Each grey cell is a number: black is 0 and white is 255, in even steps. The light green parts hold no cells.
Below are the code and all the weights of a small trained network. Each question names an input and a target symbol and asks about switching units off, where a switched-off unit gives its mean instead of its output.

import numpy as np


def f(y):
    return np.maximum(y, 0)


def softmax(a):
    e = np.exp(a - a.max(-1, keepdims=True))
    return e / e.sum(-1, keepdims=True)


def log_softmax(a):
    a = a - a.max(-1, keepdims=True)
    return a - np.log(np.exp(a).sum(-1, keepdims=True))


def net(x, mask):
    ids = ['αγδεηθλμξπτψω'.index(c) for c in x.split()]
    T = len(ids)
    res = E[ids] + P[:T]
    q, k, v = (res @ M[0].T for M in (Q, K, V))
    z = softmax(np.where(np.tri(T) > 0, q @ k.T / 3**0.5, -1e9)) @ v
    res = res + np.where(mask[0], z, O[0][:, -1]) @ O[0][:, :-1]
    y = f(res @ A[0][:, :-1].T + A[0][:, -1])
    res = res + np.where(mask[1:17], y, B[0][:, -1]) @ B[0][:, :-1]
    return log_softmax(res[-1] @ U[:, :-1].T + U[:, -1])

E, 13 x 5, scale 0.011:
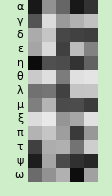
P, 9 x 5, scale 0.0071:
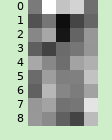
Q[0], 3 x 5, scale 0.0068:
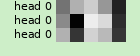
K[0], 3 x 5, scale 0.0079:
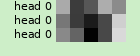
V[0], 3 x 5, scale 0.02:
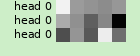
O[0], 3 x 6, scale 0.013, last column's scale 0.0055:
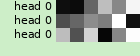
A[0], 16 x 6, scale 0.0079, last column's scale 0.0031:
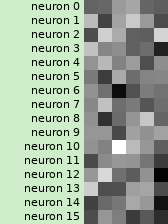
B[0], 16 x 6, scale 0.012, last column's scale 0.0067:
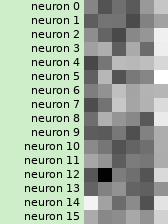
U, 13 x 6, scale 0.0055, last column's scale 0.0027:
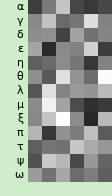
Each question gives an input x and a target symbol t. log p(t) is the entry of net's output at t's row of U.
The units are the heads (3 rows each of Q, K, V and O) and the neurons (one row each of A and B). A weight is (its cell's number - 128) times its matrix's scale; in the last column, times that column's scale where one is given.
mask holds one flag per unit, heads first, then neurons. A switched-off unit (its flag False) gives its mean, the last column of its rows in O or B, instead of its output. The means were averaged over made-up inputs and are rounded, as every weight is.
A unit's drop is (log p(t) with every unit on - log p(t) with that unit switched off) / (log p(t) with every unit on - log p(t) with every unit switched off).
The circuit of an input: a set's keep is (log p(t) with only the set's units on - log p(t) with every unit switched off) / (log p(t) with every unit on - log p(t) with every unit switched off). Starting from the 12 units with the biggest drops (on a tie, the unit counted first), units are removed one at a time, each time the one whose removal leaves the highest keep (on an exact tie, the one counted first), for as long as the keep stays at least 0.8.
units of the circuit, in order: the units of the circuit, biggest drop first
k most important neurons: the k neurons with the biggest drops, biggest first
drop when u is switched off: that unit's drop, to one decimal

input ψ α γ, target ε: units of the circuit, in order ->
(neuron 12; head 0)
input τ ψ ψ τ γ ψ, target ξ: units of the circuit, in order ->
(head 0)
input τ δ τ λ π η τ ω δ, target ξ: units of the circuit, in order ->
(head 0; neuron 7)
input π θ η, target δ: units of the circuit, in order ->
(head 0; neuron 14)
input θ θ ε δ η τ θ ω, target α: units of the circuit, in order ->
(head 0; neuron 5)
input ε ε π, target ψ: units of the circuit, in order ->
(head 0; neuron 5; neuron 8)
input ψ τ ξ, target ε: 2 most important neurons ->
(neuron 12; neuron 8)
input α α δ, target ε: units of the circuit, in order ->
(neuron 12; head 0; neuron 2)
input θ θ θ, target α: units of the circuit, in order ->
(head 0; neuron 8; neuron 1)
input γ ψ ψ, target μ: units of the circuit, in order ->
(head 0; neuron 3)
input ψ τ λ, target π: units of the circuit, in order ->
(head 0; neuron 12)
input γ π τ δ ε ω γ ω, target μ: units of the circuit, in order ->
(head 0; neuron 3; neuron 5)
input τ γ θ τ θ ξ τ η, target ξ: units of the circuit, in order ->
(head 0; neuron 6)
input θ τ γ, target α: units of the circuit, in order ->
(head 0; neuron 8)
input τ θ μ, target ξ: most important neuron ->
(neuron 3)
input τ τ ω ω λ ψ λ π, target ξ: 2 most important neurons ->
(neuron 3; neuron 0)
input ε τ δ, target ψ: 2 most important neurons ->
(neuron 5; neuron 8)
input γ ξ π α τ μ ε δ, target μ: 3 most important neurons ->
(neuron 3; neuron 4; neuron 12)
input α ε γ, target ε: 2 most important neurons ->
(neuron 12; neuron 2)
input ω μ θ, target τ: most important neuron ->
(neuron 4)
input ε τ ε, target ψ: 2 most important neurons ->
(neuron 5; neuron 8)
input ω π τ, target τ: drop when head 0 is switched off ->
1.2
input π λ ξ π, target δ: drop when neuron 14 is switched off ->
0.4
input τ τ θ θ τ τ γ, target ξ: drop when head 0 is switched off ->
1.4
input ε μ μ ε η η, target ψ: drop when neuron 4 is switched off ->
0.0
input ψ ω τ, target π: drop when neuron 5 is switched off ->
0.1
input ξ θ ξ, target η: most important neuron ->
(neuron 8)
